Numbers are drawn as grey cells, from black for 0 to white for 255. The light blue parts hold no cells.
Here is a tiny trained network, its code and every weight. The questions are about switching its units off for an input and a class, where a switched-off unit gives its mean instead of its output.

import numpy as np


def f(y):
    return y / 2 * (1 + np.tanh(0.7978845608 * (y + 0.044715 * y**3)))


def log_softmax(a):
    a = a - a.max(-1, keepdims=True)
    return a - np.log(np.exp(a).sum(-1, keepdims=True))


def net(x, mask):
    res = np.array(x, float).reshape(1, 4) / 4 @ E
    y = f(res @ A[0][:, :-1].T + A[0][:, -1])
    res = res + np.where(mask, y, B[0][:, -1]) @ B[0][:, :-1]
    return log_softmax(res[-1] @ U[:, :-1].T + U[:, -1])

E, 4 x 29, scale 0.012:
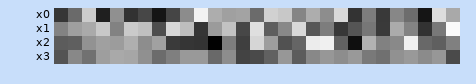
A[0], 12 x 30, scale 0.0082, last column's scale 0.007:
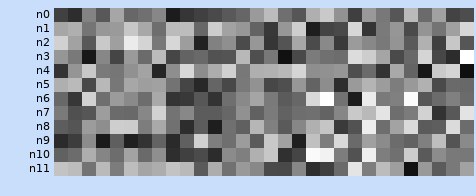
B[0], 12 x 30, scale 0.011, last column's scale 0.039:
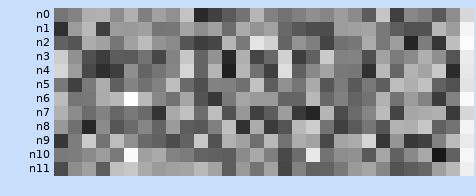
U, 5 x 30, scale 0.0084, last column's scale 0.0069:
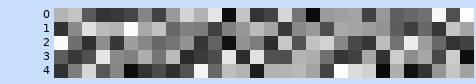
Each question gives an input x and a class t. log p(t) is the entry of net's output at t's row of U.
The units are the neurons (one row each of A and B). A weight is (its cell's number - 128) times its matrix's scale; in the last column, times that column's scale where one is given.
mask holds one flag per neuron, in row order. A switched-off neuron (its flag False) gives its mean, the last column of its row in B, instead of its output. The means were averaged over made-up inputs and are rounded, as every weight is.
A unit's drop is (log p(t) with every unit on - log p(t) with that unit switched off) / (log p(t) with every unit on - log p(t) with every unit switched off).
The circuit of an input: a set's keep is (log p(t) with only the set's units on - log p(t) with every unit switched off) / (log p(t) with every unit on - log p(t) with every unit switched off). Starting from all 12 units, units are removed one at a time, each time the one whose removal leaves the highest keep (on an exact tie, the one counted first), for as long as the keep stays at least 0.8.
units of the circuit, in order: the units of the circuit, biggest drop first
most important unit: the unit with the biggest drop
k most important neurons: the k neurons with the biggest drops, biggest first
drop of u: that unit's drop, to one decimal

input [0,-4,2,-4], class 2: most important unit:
n2
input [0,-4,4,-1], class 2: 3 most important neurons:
[n2 n11 n1]
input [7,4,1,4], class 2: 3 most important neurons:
[n4 n1 n11]
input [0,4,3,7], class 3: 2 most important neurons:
[n3 n7]
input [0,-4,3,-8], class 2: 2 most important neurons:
[n2 n11]
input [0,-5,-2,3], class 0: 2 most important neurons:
[n2 n3]
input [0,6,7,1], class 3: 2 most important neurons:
[n8 n3]
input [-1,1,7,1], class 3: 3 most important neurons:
[n8 n4 n3]
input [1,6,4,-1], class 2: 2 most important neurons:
[n4 n9]
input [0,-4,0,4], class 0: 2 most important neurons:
[n2 n6]
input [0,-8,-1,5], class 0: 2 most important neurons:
[n3 n7]
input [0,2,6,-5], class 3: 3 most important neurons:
[n8 n3 n4]
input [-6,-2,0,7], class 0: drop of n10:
0.2
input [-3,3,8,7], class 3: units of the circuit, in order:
[n8]
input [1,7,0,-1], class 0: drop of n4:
0.8
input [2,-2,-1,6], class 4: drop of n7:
0.0
